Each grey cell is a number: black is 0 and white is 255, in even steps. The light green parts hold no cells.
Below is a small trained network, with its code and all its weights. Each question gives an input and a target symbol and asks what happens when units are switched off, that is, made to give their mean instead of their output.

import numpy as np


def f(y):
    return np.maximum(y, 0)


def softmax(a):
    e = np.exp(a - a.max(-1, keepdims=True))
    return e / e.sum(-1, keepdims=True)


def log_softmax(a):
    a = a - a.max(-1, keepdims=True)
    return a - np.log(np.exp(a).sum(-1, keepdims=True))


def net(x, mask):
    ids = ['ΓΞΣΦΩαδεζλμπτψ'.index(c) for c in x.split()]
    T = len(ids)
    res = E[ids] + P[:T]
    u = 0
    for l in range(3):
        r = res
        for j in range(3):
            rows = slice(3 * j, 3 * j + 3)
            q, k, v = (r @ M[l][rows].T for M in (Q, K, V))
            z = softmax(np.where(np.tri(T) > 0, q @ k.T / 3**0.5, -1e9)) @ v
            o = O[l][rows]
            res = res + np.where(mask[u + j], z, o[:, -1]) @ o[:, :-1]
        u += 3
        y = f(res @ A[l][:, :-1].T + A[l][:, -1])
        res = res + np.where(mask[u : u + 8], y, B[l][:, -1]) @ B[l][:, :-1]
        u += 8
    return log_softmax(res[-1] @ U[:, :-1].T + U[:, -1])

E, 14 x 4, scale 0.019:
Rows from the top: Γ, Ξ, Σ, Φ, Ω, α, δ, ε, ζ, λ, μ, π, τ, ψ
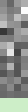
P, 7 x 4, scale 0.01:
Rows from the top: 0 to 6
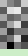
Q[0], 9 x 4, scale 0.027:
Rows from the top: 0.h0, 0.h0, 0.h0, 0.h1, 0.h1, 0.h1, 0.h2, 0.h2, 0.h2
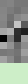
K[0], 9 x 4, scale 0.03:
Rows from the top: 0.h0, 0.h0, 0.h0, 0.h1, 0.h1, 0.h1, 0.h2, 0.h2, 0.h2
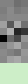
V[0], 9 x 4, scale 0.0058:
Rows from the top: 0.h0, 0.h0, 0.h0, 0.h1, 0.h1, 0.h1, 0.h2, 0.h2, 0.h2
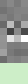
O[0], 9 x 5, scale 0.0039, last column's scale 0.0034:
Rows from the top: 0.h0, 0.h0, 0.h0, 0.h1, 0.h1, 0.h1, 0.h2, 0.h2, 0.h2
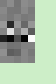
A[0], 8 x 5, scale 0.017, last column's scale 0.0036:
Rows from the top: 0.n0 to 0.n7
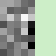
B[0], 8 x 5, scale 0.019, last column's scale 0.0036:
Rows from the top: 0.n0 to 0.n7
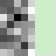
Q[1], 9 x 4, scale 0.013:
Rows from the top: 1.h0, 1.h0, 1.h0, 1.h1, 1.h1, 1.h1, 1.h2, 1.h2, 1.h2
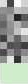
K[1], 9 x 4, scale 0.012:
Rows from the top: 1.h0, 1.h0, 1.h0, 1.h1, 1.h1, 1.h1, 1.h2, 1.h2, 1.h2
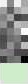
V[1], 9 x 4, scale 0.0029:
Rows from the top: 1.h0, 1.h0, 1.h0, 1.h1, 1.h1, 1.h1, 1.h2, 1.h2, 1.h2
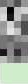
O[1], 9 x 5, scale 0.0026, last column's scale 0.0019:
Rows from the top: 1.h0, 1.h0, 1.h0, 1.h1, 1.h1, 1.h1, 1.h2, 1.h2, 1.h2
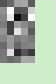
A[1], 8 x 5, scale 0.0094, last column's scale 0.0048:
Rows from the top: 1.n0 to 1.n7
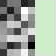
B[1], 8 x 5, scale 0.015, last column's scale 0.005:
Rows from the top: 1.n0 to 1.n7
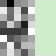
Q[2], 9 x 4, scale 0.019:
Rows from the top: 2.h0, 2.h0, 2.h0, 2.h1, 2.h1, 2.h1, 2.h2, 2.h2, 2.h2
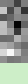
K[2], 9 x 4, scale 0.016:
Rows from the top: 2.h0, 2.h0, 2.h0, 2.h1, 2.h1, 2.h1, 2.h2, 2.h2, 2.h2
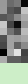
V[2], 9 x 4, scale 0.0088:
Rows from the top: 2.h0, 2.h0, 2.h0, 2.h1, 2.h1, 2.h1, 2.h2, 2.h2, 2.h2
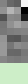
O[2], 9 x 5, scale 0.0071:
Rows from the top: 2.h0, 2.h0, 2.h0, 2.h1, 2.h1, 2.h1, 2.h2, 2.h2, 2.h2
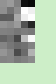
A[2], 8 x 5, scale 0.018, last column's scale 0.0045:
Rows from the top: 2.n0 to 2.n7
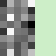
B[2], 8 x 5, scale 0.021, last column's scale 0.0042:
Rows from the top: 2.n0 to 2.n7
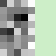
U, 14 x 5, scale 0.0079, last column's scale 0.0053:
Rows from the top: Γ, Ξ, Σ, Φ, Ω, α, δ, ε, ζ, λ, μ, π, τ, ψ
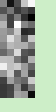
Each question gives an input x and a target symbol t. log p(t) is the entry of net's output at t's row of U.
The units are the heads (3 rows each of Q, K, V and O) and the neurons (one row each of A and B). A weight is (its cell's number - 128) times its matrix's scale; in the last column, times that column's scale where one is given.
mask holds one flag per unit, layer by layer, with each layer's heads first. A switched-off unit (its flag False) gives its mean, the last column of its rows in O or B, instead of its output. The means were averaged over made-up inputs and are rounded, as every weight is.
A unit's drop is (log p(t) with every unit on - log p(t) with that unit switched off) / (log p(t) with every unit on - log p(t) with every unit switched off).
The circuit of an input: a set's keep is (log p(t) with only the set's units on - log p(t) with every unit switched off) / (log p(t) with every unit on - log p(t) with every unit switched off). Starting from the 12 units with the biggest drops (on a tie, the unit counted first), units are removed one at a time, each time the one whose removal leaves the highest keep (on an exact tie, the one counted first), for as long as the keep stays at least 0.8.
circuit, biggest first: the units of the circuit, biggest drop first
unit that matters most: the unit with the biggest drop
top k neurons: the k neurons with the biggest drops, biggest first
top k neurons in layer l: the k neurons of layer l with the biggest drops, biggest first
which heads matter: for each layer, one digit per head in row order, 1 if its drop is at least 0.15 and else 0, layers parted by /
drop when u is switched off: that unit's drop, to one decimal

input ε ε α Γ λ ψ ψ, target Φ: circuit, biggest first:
[1.n1 0.n1]
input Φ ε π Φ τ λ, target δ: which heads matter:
010 / 100 / 000
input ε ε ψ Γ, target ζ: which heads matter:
010 / 000 / 000
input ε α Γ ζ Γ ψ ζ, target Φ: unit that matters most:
0.h1
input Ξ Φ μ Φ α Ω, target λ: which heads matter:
010 / 000 / 000
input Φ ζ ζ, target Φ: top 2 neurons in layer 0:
[0.n2 0.n7]
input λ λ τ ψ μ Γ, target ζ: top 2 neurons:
[1.n5 1.n3]
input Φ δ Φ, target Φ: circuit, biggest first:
[0.n2 0.n1 1.n1]
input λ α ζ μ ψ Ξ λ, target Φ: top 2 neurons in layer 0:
[0.n2 0.n7]
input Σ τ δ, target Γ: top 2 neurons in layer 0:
[0.n2 0.n1]
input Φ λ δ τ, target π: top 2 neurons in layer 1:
[1.n1 1.n4]
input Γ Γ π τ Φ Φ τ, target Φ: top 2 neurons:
[1.n1 0.n7]
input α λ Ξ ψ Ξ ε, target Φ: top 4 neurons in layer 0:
[0.n5 0.n2 0.n6 0.n7]
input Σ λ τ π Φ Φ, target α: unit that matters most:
1.n3
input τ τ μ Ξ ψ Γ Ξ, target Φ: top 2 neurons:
[1.n4 1.n1]
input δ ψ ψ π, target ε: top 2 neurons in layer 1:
[1.n1 1.n3]
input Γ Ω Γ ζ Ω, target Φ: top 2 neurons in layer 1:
[1.n3 1.n4]
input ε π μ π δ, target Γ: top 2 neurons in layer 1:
[1.n4 1.n1]
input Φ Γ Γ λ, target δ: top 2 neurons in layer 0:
[0.n5 0.n1]
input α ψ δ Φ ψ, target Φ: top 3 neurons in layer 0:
[0.n7 0.n2 0.n1]
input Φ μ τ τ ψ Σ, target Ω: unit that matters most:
1.n3
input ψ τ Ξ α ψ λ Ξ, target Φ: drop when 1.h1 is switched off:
0.0
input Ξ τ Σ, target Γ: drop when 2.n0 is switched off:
0.1
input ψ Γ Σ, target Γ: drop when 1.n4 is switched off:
0.2
